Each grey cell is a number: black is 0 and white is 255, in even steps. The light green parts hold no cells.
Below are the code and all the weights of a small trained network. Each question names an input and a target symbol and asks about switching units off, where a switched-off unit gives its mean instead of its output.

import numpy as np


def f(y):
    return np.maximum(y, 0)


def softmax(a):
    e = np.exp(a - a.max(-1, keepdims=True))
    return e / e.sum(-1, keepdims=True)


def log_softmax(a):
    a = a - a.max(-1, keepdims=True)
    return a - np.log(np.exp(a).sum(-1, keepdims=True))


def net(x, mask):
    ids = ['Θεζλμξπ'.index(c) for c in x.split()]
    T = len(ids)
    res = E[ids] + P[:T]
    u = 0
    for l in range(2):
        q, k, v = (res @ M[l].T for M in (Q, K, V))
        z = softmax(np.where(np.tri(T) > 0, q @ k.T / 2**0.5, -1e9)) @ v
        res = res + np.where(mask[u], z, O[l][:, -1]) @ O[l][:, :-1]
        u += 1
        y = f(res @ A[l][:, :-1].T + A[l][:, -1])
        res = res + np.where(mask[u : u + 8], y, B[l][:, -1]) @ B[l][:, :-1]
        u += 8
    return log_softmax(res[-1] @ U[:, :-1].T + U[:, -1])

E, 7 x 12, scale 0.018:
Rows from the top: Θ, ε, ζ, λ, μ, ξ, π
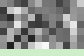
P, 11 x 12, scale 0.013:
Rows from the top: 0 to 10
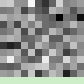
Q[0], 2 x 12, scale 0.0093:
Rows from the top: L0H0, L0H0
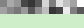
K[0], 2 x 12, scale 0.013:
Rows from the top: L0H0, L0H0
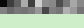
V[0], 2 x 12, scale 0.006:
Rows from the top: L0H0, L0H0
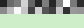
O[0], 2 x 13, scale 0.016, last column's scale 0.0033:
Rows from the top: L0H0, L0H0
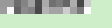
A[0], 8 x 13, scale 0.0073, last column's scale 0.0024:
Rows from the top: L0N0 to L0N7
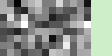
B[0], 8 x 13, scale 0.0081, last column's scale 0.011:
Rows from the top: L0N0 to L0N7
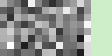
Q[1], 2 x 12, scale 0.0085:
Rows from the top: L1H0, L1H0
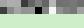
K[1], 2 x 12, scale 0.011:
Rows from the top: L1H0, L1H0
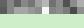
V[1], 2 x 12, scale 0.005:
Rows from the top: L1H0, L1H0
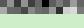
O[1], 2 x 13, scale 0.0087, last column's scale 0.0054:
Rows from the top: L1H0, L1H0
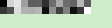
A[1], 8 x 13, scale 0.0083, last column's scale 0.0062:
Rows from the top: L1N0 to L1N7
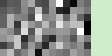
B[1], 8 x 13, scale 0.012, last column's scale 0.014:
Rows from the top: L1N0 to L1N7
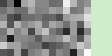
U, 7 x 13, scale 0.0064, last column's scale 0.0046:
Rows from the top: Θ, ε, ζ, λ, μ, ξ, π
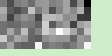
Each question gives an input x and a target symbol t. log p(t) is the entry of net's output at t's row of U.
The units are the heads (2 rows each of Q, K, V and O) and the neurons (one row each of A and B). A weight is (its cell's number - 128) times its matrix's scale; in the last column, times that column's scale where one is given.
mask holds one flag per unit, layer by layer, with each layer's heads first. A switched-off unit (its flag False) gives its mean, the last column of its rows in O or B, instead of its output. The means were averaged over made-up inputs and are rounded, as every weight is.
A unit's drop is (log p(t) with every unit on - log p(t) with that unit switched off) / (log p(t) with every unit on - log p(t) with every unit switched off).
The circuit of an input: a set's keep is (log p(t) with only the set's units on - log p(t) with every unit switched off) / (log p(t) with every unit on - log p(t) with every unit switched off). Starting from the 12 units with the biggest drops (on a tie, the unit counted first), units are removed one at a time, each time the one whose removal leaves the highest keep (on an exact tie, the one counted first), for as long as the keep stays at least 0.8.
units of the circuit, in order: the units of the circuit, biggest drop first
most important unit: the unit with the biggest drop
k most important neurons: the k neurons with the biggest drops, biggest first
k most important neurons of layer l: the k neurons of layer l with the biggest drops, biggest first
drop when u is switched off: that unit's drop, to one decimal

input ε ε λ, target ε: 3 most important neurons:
L1N2, L1N7, L0N6
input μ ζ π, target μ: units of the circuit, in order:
L0H0
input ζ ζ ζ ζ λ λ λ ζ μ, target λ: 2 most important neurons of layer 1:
L1N7, L1N3
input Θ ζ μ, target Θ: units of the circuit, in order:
L0H0, L1N5
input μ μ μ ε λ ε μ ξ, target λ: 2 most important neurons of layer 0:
L0N7, L0N3
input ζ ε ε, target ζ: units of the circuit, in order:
L0H0, L0N2
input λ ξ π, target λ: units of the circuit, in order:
L0H0, L1N7, L1N3
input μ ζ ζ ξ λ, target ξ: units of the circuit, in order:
L1N6, L1H0
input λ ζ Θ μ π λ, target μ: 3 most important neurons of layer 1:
L1N5, L1N7, L1N6
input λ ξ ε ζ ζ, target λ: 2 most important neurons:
L1N7, L0N3
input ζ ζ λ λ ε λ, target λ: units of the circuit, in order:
L0H0, L1N7
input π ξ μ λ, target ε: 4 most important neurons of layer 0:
L0N3, L0N7, L0N4, L0N5
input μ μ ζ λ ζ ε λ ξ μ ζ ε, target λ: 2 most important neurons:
L1N7, L0N7
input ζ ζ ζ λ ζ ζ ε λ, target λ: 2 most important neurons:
L1N7, L0N6
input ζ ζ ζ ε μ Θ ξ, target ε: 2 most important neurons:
L0N0, L0N5
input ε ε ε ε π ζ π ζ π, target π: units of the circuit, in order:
L0H0
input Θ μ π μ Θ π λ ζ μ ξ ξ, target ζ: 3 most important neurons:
L0N7, L1N7, L0N6
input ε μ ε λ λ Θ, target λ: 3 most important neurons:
L1N7, L0N3, L1N3
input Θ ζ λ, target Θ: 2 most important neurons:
L1N5, L0N3
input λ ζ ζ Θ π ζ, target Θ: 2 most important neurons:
L1N5, L0N5
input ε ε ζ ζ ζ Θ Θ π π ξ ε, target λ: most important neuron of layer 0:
L0N7
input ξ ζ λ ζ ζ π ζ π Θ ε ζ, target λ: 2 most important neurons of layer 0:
L0N7, L0N3
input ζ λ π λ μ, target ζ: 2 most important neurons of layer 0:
L0N7, L0N6
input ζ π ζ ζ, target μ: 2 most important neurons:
L1N1, L1N7
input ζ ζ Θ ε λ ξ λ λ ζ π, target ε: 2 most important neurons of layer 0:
L0N0, L0N5
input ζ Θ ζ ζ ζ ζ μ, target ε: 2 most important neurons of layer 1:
L1N1, L1N3
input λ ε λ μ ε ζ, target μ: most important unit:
L1N5
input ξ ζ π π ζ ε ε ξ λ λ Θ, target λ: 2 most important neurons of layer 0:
L0N7, L0N3
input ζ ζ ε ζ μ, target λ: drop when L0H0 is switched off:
0.1
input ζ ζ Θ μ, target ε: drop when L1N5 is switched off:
0.2
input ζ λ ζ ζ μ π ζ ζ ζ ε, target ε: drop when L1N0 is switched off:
0.2
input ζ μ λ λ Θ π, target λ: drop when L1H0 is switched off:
0.1
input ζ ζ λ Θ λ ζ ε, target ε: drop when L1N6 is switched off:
0.2
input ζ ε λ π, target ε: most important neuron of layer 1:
L1N5
